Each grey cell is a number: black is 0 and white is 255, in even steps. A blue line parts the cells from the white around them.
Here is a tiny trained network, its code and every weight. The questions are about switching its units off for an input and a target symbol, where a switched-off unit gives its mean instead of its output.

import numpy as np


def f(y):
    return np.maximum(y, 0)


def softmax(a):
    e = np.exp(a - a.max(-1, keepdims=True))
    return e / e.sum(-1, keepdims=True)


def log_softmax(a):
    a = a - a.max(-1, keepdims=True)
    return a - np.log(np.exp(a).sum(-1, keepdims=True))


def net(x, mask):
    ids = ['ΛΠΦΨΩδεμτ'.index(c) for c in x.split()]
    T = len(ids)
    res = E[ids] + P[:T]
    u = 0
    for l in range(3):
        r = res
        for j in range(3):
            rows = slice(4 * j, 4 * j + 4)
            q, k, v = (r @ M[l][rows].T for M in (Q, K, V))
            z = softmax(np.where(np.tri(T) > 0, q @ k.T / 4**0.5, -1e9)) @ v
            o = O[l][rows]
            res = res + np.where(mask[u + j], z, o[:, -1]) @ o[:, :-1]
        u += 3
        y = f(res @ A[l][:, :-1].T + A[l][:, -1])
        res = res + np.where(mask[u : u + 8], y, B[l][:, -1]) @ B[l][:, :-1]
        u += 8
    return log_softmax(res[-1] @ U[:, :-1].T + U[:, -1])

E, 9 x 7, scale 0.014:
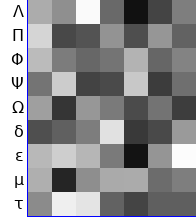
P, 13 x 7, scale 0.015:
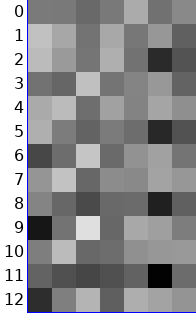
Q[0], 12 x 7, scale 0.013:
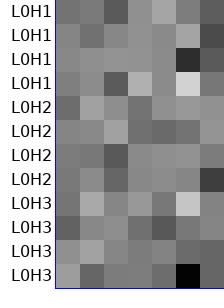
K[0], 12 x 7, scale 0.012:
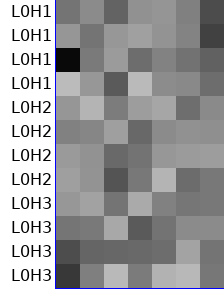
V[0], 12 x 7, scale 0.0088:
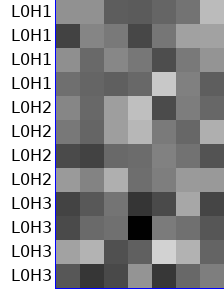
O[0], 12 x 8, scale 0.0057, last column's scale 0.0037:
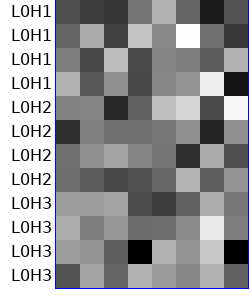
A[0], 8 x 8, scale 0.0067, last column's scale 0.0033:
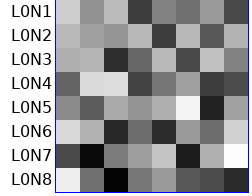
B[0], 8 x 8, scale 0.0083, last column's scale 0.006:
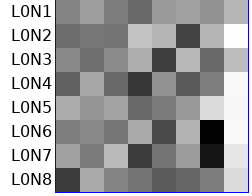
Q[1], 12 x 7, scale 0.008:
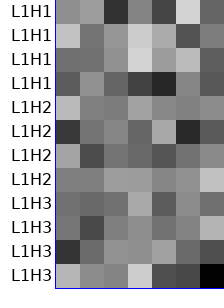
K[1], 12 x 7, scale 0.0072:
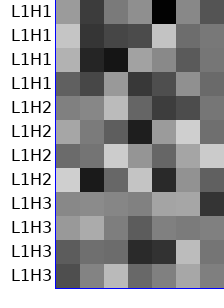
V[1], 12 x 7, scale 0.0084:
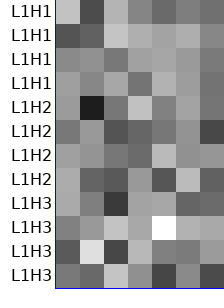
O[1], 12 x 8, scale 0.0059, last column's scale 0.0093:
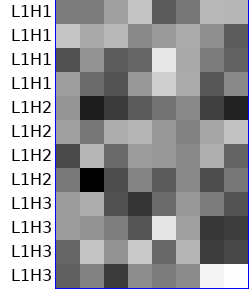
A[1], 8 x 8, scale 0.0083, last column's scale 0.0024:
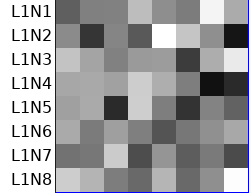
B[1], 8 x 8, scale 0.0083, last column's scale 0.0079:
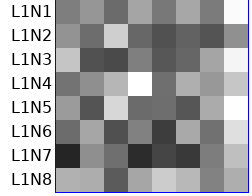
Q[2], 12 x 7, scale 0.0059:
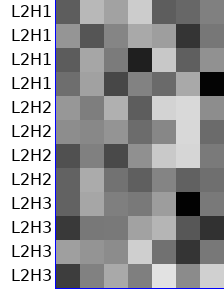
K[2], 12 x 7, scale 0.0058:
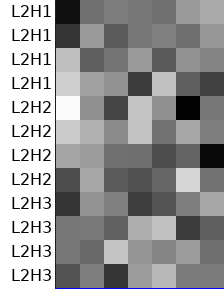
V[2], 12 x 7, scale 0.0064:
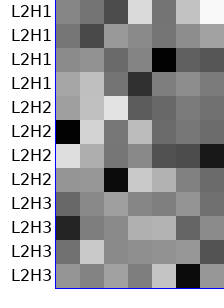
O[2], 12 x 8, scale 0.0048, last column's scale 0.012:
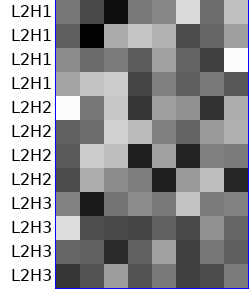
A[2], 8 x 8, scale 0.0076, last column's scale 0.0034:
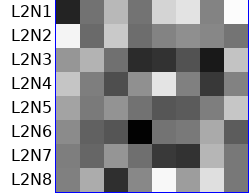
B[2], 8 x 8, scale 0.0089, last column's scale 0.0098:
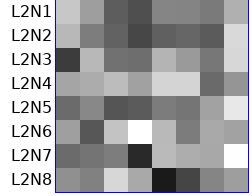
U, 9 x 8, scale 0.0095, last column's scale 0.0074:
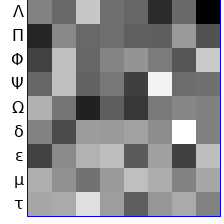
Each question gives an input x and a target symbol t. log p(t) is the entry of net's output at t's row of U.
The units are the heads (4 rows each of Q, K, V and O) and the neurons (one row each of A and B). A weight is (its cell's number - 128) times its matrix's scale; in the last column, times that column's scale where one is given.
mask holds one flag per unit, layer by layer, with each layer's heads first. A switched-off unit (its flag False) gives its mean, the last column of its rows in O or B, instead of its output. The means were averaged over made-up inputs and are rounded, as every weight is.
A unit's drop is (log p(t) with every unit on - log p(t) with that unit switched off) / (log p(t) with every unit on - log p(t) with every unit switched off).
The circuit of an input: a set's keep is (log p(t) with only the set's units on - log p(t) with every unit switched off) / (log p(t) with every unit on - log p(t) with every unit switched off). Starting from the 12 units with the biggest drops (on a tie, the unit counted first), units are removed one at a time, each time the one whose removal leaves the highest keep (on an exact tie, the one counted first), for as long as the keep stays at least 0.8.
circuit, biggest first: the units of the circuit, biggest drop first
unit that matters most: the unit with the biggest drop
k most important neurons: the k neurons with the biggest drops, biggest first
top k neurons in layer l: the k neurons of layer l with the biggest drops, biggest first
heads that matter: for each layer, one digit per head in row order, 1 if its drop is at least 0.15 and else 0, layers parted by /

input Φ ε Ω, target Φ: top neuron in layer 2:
[L2N3]
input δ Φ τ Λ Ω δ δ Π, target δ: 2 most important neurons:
[L1N5; L0N7]
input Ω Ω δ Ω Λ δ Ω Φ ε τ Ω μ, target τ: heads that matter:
100 / 010 / 000
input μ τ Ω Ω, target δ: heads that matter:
100 / 000 / 000
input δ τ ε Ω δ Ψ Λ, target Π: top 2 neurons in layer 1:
[L1N7; L1N5]
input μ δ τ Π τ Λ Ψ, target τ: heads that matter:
000 / 010 / 000
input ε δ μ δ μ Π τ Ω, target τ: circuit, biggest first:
[L0N4; L2H1; L1N7]
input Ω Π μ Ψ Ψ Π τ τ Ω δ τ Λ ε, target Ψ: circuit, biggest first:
[L1N5; L0H1]
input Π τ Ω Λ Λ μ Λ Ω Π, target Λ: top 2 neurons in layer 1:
[L1N5; L1N7]
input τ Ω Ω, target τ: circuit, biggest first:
[L0N4; L1H2]
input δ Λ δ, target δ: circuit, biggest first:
[L1N5; L2N7]
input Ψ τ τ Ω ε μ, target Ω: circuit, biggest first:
[L0H3; L2N2; L1N3]
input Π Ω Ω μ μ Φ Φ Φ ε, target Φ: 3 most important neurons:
[L0N6; L2N3; L1N2]
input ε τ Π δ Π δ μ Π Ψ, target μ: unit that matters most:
L1H3
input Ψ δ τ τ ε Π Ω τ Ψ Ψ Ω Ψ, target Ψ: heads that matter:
101 / 000 / 000
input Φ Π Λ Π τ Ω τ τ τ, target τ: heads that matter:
100 / 011 / 000
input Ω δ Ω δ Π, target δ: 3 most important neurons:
[L0N7; L1N5; L0N2]
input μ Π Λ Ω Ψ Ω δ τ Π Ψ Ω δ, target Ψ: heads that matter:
101 / 000 / 000
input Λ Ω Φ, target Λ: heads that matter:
100 / 000 / 000
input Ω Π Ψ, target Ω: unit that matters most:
L0H2
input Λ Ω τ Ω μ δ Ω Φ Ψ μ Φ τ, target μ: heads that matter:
000 / 000 / 010
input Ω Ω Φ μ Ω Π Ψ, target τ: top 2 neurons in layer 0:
[L0N6; L0N4]
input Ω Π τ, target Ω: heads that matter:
000 / 000 / 000
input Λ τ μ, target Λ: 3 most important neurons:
[L0N8; L0N7; L0N6]
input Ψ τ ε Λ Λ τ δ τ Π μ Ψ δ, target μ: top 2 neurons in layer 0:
[L0N7; L0N2]
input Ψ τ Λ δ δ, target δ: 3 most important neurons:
[L1N5; L0N2; L1N6]
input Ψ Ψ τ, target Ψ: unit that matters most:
L0H3
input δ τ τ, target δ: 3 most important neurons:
[L0N7; L1N5; L0N2]
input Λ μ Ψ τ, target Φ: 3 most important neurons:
[L0N4; L2N3; L1N7]
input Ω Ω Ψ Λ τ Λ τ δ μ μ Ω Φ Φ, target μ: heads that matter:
000 / 100 / 100
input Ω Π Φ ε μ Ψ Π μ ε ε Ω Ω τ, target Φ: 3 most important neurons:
[L0N4; L1N3; L1N5]
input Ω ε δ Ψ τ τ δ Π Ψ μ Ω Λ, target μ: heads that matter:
000 / 101 / 010
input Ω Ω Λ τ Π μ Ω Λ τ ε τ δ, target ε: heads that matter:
110 / 001 / 000
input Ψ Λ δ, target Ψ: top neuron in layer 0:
[L0N2]
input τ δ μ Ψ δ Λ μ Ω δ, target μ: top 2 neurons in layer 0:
[L0N7; L0N5]
